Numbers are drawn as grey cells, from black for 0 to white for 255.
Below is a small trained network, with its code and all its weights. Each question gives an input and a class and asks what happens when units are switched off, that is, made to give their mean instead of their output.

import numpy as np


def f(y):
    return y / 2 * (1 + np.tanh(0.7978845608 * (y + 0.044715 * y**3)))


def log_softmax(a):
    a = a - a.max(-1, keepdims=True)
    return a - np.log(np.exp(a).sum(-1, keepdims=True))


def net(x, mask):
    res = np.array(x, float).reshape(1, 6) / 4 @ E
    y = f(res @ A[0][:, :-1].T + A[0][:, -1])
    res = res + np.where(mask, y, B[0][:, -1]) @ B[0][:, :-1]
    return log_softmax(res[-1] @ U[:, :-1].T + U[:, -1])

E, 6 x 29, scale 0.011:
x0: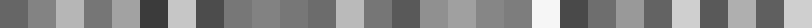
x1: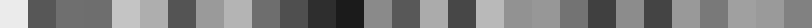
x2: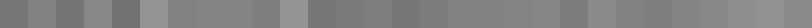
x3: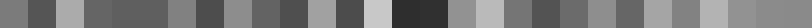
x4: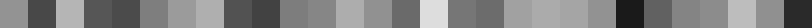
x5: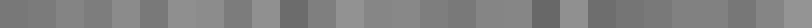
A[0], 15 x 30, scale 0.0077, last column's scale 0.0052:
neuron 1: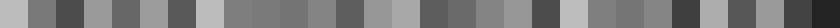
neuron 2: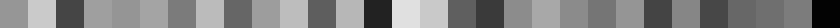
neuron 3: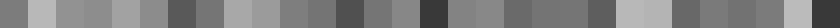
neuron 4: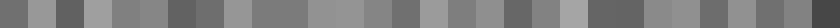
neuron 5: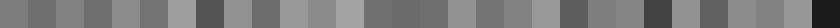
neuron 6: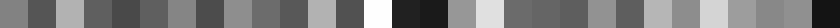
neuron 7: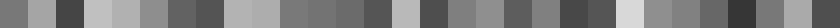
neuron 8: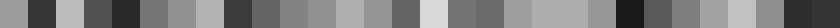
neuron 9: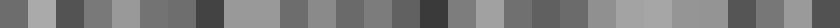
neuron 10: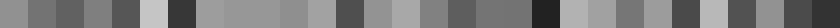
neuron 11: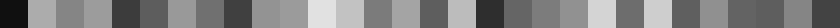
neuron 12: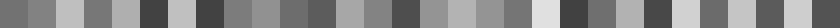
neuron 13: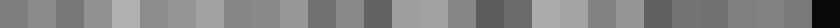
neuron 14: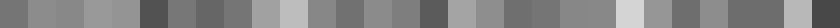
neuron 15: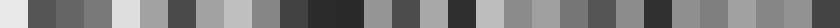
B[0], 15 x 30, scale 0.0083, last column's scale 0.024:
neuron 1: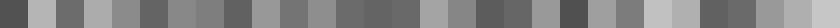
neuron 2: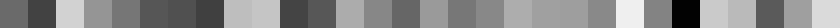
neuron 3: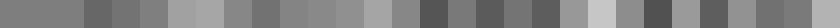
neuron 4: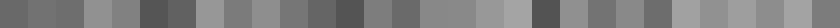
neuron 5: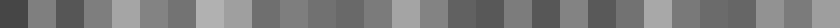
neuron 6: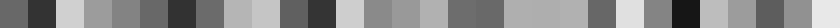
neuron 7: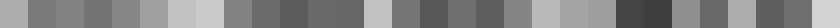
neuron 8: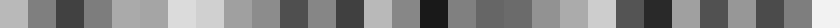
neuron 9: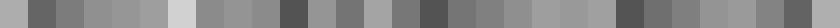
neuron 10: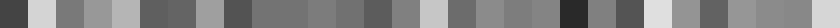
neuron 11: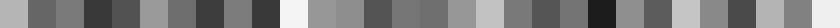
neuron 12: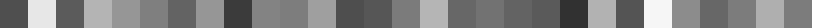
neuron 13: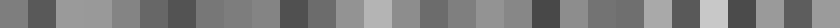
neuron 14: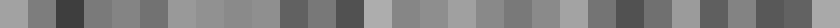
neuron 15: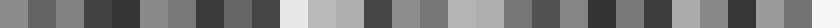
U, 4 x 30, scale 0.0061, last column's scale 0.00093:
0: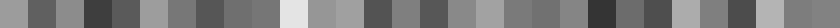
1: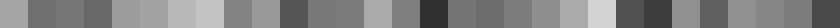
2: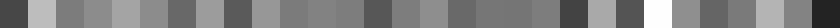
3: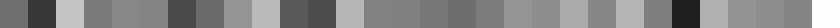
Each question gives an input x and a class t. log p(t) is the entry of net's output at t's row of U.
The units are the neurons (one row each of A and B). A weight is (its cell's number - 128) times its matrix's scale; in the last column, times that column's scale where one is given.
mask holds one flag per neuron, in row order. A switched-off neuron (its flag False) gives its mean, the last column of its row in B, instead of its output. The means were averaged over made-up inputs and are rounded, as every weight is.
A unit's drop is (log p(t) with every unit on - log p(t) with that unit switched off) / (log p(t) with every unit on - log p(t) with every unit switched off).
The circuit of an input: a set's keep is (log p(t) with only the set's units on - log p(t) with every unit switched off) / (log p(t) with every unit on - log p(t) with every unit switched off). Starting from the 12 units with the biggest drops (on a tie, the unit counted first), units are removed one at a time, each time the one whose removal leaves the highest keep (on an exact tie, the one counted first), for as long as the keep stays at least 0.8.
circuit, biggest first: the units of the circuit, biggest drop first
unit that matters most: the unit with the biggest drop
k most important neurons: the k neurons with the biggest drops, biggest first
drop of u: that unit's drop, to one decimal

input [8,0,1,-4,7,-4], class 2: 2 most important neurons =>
neuron 12; neuron 7
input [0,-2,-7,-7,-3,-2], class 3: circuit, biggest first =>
neuron 2
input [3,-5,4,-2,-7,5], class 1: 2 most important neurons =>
neuron 7; neuron 15
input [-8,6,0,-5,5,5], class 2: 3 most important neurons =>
neuron 10; neuron 1; neuron 11
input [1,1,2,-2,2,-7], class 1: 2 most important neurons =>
neuron 6; neuron 11
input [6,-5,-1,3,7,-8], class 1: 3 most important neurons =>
neuron 8; neuron 15; neuron 10
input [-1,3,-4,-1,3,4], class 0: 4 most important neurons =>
neuron 7; neuron 15; neuron 9; neuron 3
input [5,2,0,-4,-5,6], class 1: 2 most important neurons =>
neuron 7; neuron 10
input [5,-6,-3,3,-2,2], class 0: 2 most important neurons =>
neuron 11; neuron 10
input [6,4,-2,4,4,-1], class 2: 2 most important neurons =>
neuron 12; neuron 11
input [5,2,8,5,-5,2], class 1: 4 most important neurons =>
neuron 2; neuron 10; neuron 9; neuron 7
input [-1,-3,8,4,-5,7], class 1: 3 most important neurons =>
neuron 2; neuron 15; neuron 9
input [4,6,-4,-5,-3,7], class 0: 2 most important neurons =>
neuron 15; neuron 6
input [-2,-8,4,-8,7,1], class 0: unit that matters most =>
neuron 11
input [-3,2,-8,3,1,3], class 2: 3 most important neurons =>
neuron 2; neuron 11; neuron 1
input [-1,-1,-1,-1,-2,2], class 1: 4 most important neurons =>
neuron 15; neuron 12; neuron 6; neuron 11
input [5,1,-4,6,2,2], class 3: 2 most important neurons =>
neuron 6; neuron 10
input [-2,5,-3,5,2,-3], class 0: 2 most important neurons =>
neuron 15; neuron 2
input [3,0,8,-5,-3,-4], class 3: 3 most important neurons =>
neuron 2; neuron 8; neuron 10
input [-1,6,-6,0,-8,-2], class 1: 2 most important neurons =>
neuron 7; neuron 11
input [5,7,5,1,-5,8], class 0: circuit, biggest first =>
neuron 15
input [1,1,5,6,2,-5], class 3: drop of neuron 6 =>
0.2
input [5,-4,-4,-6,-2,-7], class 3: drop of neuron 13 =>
0.1
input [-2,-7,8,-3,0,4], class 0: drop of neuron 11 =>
0.9
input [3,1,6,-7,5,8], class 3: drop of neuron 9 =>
0.0
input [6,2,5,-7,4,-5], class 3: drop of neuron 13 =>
0.2
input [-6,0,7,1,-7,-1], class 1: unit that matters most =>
neuron 7
